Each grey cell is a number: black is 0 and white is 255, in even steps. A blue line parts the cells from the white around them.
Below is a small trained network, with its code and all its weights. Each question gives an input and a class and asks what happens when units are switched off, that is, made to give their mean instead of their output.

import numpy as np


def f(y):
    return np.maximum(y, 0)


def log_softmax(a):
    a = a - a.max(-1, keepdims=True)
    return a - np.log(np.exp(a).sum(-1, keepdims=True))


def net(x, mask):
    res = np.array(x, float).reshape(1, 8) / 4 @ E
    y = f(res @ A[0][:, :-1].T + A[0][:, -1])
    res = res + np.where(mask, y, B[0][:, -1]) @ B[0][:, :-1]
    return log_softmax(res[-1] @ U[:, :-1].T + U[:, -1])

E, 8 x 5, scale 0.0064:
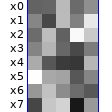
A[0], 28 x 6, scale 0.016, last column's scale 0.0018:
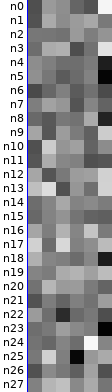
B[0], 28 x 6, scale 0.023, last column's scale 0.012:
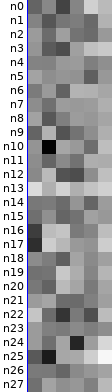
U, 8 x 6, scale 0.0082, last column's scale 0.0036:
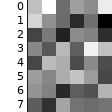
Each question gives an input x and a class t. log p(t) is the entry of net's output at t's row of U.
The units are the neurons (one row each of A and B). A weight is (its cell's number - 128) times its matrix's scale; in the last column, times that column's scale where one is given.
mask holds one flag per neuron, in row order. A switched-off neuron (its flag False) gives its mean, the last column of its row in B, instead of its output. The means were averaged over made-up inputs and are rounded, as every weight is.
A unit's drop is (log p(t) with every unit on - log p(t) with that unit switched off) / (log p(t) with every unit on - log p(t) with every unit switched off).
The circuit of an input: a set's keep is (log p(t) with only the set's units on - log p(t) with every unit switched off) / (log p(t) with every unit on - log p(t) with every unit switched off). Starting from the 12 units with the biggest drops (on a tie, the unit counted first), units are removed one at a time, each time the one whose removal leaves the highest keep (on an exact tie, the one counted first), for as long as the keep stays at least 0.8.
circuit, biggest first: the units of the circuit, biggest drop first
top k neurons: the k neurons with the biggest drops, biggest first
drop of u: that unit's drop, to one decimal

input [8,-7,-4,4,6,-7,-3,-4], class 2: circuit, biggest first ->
(n13, n24)
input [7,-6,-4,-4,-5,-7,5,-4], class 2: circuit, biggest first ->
(n13, n25)
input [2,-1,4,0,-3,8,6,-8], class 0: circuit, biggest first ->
(n25)
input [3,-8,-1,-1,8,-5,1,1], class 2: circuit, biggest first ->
(n13, n24, n22)
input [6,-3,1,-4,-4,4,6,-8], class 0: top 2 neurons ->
(n25, n9)
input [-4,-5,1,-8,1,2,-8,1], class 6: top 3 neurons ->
(n13, n25, n17)
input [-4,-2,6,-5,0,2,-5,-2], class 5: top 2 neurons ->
(n19, n9)
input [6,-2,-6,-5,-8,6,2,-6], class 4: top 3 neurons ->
(n17, n13, n22)
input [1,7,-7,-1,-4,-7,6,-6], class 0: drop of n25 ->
0.4
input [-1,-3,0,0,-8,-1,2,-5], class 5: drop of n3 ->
0.2
